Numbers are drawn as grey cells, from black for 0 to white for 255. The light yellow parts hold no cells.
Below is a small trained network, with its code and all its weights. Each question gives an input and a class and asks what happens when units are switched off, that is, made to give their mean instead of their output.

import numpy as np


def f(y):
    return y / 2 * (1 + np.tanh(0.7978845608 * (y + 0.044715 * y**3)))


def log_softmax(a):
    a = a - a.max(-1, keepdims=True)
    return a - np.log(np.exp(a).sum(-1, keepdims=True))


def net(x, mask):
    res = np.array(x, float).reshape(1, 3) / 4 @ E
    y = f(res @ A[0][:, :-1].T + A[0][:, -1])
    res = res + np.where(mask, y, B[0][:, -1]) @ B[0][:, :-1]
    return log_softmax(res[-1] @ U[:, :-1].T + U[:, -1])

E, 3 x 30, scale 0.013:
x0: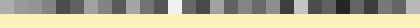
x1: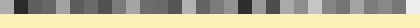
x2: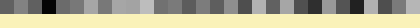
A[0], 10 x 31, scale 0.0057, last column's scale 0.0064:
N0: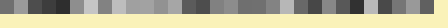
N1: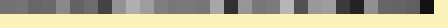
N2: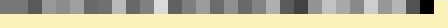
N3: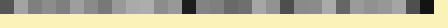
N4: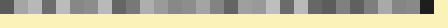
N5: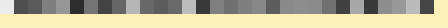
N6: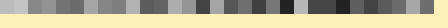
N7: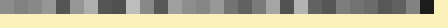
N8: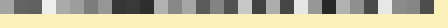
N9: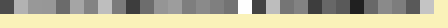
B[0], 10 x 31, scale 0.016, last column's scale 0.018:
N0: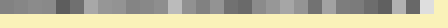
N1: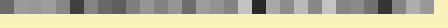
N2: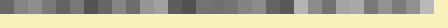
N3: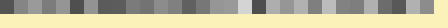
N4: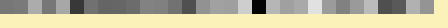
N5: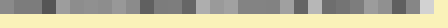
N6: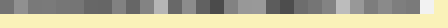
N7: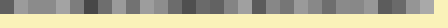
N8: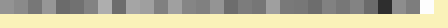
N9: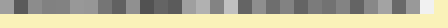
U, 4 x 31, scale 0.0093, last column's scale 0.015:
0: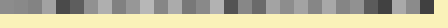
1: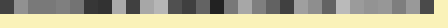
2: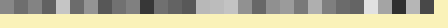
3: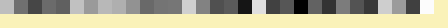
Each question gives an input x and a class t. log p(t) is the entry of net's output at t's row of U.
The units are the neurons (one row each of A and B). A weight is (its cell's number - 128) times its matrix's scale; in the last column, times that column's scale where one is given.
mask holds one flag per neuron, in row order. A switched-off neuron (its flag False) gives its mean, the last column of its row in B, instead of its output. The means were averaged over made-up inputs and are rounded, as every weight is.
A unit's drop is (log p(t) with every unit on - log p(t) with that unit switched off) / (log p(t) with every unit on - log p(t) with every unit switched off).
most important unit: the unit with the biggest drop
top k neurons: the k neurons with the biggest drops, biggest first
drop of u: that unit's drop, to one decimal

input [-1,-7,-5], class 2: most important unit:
N9
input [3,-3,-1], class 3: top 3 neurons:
(N9; N2; N1)
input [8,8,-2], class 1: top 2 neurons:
(N6; N9)
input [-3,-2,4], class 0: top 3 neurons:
(N6; N9; N0)
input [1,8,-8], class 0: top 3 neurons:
(N8; N9; N4)
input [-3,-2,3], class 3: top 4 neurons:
(N8; N4; N7; N6)
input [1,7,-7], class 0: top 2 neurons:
(N8; N9)
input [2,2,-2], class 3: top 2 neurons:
(N4; N1)
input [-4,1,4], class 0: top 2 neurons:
(N6; N9)
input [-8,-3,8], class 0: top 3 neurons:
(N0; N6; N1)
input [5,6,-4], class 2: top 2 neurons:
(N5; N2)
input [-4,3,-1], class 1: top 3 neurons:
(N9; N8; N0)
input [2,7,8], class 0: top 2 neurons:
(N0; N9)
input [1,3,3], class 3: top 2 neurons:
(N8; N4)
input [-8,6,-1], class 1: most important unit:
N2
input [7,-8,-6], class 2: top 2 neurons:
(N9; N4)
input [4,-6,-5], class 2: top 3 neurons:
(N9; N0; N4)
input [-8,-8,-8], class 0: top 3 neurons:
(N8; N6; N5)
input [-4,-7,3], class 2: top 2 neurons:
(N9; N6)
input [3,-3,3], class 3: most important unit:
N8
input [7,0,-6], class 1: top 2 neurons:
(N6; N7)
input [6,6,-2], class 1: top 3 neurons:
(N6; N9; N7)
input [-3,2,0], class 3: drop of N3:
0.2
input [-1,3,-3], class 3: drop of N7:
0.3
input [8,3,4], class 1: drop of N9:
0.0
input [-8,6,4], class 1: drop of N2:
0.1
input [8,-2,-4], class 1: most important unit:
N6
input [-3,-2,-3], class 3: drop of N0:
0.2
